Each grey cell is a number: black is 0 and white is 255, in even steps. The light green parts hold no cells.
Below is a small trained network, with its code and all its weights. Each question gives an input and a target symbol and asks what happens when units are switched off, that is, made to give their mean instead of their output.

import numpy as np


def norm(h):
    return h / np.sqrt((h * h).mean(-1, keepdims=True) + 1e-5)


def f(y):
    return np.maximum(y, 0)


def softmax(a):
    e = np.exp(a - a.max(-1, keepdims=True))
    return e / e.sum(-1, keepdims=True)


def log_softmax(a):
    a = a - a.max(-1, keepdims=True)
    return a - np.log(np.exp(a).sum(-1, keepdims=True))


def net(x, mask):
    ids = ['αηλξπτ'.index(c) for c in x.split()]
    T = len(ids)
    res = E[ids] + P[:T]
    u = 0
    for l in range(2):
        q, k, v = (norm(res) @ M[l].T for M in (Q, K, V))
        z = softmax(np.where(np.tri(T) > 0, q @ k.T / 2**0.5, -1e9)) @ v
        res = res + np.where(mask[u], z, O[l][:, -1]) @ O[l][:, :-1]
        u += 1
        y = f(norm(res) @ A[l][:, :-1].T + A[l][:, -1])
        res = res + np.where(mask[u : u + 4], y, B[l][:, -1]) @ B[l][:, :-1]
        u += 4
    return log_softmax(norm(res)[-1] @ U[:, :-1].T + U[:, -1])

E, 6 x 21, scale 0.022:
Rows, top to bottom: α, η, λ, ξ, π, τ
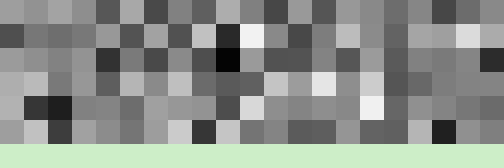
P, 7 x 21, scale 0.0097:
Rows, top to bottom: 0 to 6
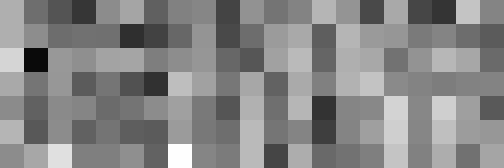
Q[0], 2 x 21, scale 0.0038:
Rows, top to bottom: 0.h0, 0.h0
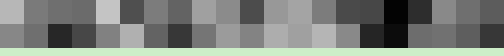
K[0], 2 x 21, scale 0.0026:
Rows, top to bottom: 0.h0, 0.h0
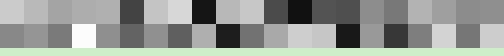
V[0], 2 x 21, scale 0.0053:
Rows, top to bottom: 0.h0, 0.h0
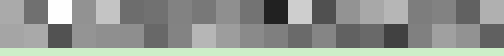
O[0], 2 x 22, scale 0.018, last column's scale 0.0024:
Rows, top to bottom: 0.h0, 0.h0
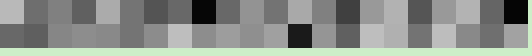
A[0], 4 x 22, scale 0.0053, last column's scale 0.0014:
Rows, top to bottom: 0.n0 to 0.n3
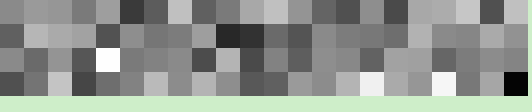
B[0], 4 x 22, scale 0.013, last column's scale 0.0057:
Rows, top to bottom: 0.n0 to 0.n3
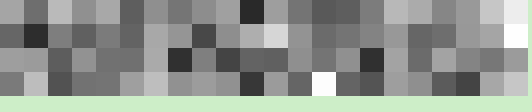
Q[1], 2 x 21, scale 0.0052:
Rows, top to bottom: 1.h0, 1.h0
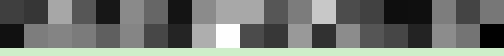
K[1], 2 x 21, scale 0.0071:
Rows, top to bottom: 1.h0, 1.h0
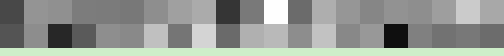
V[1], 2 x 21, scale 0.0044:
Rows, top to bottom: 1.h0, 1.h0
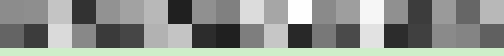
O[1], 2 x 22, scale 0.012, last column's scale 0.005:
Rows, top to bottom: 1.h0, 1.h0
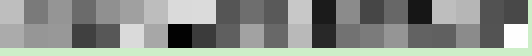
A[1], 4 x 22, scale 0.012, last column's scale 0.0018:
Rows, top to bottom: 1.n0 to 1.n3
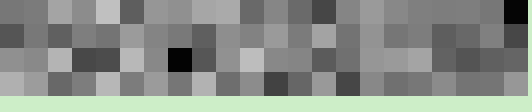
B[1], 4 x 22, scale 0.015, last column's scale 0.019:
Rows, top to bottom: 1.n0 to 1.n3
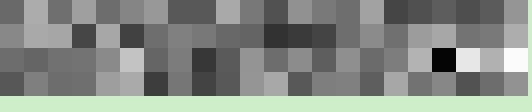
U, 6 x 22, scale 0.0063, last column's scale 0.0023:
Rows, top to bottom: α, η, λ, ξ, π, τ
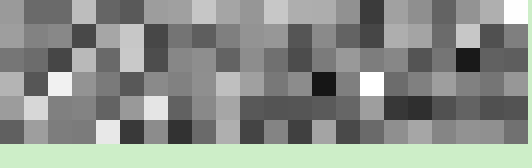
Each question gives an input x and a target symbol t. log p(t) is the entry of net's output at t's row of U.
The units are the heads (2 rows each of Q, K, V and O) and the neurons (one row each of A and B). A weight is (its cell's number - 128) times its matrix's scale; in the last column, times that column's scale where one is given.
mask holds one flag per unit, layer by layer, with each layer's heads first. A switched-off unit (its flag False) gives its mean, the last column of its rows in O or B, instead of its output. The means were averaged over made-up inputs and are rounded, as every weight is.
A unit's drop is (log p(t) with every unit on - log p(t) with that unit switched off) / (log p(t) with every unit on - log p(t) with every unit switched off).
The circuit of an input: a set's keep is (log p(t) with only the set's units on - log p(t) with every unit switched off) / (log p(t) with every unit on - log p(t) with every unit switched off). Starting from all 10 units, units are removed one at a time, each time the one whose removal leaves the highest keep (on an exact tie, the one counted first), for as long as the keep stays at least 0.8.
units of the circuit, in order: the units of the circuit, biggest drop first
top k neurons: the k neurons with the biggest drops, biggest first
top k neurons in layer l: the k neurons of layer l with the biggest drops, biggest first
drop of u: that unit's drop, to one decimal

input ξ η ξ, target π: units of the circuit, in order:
[1.n2 0.h0]
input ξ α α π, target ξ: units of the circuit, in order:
[1.h0 1.n2]
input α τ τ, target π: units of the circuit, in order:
[1.n0 0.h0 1.h0]
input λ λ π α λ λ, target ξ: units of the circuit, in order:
[1.h0 1.n2 0.n3]
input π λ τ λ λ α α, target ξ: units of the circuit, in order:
[1.h0 1.n2]
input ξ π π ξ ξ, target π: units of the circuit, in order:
[0.n3 1.n2]
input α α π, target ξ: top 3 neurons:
[1.n2 0.n3 0.n0]
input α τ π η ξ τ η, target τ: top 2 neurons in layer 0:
[0.n0 0.n1]
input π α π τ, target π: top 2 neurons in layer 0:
[0.n3 0.n0]
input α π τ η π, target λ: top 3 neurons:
[1.n3 0.n1 1.n2]
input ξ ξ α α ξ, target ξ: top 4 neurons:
[1.n2 0.n3 0.n0 0.n2]
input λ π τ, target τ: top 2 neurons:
[1.n2 1.n1]
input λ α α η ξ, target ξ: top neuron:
[1.n2]
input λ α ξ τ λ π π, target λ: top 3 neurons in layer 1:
[1.n3 1.n2 1.n0]
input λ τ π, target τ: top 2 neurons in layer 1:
[1.n1 1.n2]
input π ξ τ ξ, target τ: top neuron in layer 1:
[1.n1]
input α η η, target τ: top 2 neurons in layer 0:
[0.n1 0.n0]
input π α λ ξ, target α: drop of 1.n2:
0.2
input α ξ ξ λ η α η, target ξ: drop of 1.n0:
0.3
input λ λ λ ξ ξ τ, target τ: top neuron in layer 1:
[1.n2]
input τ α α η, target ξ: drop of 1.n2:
0.8
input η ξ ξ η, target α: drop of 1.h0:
0.2
